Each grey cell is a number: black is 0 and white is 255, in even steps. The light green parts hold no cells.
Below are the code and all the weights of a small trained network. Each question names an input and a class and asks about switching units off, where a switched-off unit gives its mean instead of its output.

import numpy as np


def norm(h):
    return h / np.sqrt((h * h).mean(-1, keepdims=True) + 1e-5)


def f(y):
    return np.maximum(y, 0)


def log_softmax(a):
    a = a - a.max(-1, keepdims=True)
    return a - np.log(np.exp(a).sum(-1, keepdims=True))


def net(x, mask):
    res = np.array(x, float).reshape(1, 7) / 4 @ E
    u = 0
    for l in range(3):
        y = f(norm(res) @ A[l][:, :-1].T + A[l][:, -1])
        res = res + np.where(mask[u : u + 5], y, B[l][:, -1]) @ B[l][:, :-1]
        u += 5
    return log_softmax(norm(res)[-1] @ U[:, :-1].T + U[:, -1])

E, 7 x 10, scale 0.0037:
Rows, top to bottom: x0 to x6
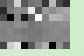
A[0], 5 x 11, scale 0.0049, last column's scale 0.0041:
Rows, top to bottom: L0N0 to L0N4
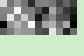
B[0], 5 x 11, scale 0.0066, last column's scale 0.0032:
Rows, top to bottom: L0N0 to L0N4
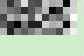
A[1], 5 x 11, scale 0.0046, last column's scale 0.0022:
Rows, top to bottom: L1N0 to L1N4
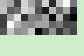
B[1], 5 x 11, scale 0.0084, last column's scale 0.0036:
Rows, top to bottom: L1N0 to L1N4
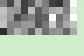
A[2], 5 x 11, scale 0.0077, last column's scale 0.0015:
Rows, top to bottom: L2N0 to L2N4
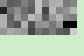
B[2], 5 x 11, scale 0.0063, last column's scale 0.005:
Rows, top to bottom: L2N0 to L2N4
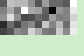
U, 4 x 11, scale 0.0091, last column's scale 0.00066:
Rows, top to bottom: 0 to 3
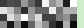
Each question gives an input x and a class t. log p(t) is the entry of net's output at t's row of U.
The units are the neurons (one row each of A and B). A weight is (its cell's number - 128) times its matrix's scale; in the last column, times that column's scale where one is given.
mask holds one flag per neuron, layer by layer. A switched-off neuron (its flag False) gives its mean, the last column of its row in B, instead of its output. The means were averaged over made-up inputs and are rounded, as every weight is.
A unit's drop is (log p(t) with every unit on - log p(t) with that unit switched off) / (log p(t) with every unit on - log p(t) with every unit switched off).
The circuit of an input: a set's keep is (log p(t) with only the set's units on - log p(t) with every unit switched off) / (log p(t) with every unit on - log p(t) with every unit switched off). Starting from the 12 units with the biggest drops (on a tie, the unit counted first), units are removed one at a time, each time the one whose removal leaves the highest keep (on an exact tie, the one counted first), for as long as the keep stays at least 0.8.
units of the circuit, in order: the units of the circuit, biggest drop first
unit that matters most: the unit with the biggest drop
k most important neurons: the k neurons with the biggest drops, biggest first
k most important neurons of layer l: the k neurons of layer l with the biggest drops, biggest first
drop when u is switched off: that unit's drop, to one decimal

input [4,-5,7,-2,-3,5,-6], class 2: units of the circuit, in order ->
L2N1
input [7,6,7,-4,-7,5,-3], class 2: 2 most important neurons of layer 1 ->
L1N0, L1N1
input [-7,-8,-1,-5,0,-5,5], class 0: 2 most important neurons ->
L0N0, L2N3
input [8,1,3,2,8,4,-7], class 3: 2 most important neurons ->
L0N4, L0N1
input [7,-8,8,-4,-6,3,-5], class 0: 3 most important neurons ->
L0N0, L0N2, L2N3
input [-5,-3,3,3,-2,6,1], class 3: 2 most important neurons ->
L1N0, L0N2
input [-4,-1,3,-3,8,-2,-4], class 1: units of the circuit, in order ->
L0N3, L2N2
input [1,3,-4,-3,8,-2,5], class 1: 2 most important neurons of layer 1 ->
L1N3, L1N2
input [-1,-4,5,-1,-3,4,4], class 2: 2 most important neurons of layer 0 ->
L0N3, L0N1
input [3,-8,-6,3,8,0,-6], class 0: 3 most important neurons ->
L0N0, L2N3, L1N2
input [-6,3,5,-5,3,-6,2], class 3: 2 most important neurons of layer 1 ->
L1N0, L1N4
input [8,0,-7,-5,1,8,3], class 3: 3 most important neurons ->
L0N1, L0N4, L2N0
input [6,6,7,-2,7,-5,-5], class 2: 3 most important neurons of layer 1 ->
L1N2, L1N0, L1N3
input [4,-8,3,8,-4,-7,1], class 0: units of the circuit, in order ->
L0N0
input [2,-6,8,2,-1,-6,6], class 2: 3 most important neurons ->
L2N1, L0N3, L1N1
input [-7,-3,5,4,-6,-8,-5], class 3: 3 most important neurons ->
L1N0, L0N2, L0N3
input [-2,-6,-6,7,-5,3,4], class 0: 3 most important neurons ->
L0N0, L2N3, L2N1
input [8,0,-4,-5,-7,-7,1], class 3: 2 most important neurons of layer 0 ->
L0N1, L0N4
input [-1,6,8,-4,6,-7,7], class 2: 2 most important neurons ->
L2N1, L1N1
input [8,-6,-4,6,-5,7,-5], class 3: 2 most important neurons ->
L0N1, L0N4
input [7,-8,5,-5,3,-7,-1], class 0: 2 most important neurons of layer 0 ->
L0N0, L0N2
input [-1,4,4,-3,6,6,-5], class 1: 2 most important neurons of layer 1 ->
L1N1, L1N4
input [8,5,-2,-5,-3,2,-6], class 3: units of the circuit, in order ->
L0N4
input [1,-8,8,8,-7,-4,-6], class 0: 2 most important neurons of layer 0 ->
L0N2, L0N0
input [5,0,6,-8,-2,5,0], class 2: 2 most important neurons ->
L2N1, L1N0
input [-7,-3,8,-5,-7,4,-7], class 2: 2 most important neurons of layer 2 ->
L2N0, L2N1
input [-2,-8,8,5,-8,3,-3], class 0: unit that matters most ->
L2N3
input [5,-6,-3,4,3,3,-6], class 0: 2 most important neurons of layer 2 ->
L2N3, L2N4
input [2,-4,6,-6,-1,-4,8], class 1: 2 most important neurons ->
L1N2, L0N2
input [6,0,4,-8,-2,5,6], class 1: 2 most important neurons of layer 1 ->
L1N2, L1N0
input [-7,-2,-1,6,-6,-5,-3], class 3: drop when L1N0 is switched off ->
1.3
